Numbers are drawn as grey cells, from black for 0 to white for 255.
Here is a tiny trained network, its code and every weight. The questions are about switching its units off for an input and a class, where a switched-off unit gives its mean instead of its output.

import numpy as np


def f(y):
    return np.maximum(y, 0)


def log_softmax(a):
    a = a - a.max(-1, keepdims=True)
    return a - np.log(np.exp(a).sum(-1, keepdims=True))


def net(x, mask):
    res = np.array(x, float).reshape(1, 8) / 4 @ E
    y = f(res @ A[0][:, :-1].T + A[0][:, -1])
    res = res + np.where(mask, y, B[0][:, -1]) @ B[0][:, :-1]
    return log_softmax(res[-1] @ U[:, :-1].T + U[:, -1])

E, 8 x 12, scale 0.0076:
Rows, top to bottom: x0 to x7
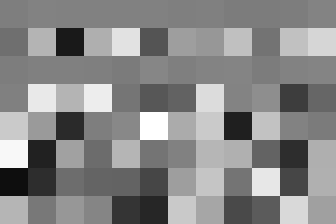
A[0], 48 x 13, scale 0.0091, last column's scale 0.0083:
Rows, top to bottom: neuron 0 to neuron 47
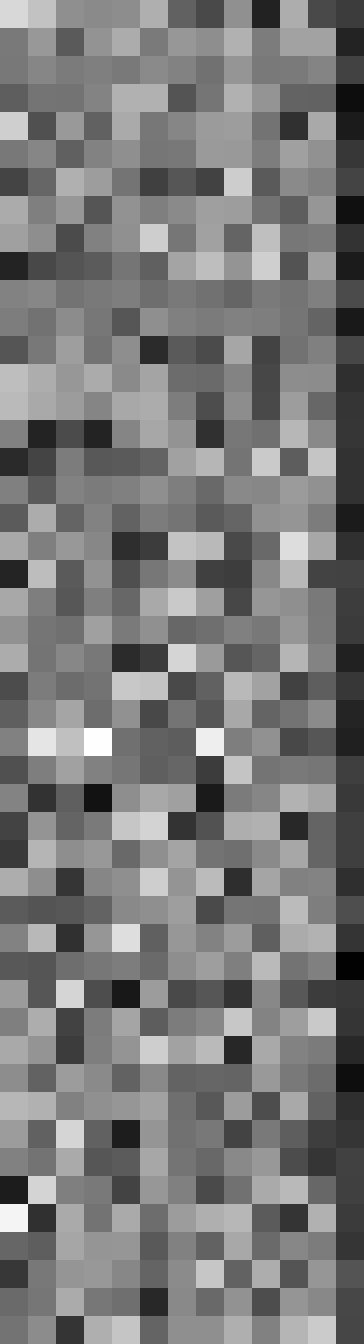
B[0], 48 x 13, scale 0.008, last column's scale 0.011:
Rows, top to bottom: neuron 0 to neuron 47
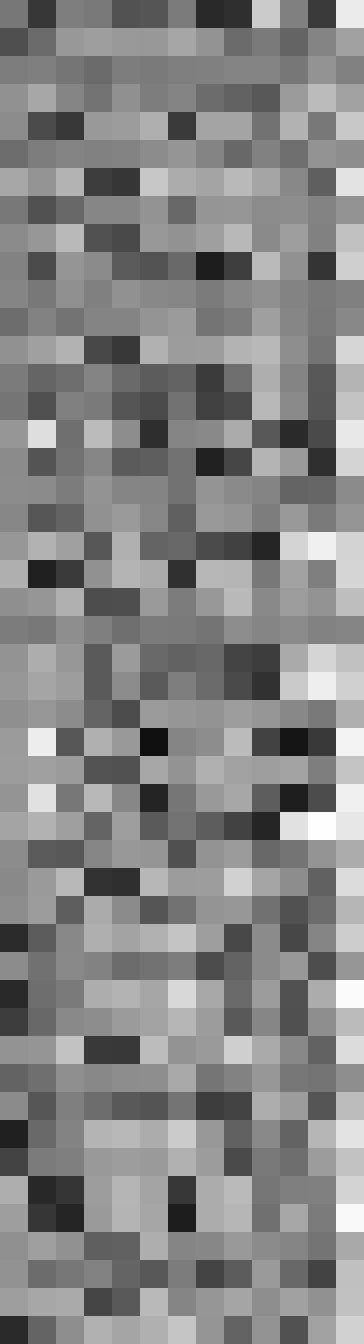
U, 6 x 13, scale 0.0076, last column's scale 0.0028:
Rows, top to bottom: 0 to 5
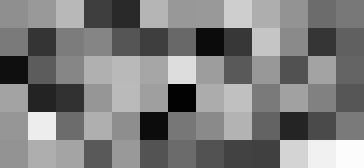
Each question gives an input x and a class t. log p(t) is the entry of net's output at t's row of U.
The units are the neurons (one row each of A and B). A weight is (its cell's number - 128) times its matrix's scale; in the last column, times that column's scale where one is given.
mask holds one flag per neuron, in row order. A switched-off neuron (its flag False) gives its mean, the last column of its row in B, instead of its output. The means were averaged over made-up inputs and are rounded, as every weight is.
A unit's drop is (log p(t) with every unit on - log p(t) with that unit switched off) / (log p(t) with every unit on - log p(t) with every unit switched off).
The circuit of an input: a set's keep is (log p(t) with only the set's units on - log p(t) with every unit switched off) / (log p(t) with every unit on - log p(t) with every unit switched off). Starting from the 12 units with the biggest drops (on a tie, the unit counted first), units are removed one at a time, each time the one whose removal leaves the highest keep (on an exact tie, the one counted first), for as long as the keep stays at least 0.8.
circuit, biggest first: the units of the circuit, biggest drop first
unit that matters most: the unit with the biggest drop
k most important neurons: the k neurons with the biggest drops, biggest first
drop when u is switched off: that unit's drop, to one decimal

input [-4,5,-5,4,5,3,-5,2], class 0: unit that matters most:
neuron 31
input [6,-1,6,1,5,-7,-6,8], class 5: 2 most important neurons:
[neuron 19; neuron 23]
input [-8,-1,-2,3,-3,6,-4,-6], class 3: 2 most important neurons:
[neuron 43; neuron 4]
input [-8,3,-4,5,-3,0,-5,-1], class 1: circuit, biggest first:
[neuron 0; neuron 39]
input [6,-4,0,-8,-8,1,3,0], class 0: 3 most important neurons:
[neuron 6; neuron 12; neuron 26]
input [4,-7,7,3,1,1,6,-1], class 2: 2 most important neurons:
[neuron 35; neuron 40]
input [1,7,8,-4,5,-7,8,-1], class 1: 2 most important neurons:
[neuron 9; neuron 16]
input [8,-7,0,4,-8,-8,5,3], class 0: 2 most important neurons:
[neuron 6; neuron 12]
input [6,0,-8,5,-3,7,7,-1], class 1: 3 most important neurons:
[neuron 9; neuron 16; neuron 45]
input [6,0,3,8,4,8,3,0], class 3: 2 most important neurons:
[neuron 43; neuron 4]
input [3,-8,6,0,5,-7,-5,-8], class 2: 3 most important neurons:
[neuron 35; neuron 40; neuron 41]
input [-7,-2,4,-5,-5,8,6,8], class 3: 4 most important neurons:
[neuron 43; neuron 4; neuron 29; neuron 24]
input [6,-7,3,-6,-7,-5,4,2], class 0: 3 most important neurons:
[neuron 6; neuron 12; neuron 46]
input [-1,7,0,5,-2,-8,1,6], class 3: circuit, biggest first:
[neuron 20]
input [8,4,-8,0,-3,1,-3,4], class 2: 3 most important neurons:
[neuron 29; neuron 33; neuron 24]
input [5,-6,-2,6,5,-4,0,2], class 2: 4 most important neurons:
[neuron 40; neuron 35; neuron 28; neuron 15]
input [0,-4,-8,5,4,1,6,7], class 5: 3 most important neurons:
[neuron 19; neuron 23; neuron 0]
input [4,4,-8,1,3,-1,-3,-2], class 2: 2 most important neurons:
[neuron 33; neuron 6]
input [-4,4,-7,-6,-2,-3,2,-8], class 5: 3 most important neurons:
[neuron 29; neuron 24; neuron 26]
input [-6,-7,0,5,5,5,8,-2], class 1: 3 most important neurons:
[neuron 16; neuron 9; neuron 45]
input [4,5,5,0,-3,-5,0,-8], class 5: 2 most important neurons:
[neuron 29; neuron 24]
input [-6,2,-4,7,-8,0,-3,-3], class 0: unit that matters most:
neuron 6
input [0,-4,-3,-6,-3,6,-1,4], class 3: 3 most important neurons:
[neuron 43; neuron 26; neuron 4]
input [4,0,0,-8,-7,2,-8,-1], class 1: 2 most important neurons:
[neuron 0; neuron 14]
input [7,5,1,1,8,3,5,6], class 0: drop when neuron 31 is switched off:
0.1
